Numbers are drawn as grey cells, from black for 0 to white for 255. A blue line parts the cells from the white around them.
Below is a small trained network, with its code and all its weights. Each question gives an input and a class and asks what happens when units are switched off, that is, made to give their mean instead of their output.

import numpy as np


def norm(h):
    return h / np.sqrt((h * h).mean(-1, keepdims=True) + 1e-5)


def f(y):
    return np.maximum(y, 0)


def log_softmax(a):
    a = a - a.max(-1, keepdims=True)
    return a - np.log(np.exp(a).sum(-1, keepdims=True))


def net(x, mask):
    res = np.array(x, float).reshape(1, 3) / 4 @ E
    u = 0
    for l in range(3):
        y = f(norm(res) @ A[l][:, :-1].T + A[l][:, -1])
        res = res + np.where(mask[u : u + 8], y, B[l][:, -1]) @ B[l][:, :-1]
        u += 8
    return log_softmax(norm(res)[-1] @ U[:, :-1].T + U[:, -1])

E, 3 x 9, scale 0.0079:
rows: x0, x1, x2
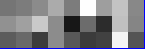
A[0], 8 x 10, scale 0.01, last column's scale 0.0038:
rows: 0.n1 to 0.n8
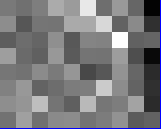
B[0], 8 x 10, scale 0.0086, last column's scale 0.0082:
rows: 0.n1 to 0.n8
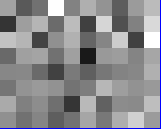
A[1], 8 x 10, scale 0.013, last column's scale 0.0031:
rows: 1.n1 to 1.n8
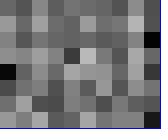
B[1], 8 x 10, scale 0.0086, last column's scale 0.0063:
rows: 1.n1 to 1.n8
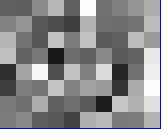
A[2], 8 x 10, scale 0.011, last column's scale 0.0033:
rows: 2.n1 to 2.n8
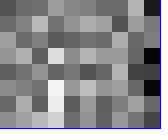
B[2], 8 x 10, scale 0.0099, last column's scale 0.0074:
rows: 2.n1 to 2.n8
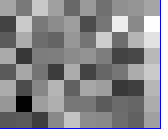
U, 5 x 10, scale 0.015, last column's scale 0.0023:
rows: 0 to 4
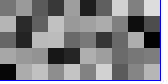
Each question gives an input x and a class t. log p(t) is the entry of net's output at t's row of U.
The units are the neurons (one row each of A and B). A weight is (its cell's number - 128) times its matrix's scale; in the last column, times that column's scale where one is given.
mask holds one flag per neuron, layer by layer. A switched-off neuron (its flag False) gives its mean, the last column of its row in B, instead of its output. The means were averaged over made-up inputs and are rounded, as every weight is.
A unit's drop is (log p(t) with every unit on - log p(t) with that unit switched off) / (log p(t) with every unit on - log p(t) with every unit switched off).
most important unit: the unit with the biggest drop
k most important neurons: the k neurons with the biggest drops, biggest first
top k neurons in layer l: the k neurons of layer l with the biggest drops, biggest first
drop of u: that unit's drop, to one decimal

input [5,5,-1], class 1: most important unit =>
0.n3
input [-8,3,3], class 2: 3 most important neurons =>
0.n3, 1.n3, 1.n1
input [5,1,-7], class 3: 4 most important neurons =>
0.n7, 1.n4, 1.n2, 1.n6
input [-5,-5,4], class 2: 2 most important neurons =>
0.n3, 0.n2
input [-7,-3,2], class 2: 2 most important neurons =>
0.n3, 0.n2
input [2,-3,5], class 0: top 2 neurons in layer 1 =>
1.n6, 1.n1
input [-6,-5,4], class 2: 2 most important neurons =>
0.n3, 0.n2
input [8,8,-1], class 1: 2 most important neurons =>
0.n3, 0.n1
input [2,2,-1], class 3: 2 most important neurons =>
0.n7, 1.n4
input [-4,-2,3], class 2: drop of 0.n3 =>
1.0
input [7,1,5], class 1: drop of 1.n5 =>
0.0
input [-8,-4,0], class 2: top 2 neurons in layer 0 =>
0.n2, 0.n3
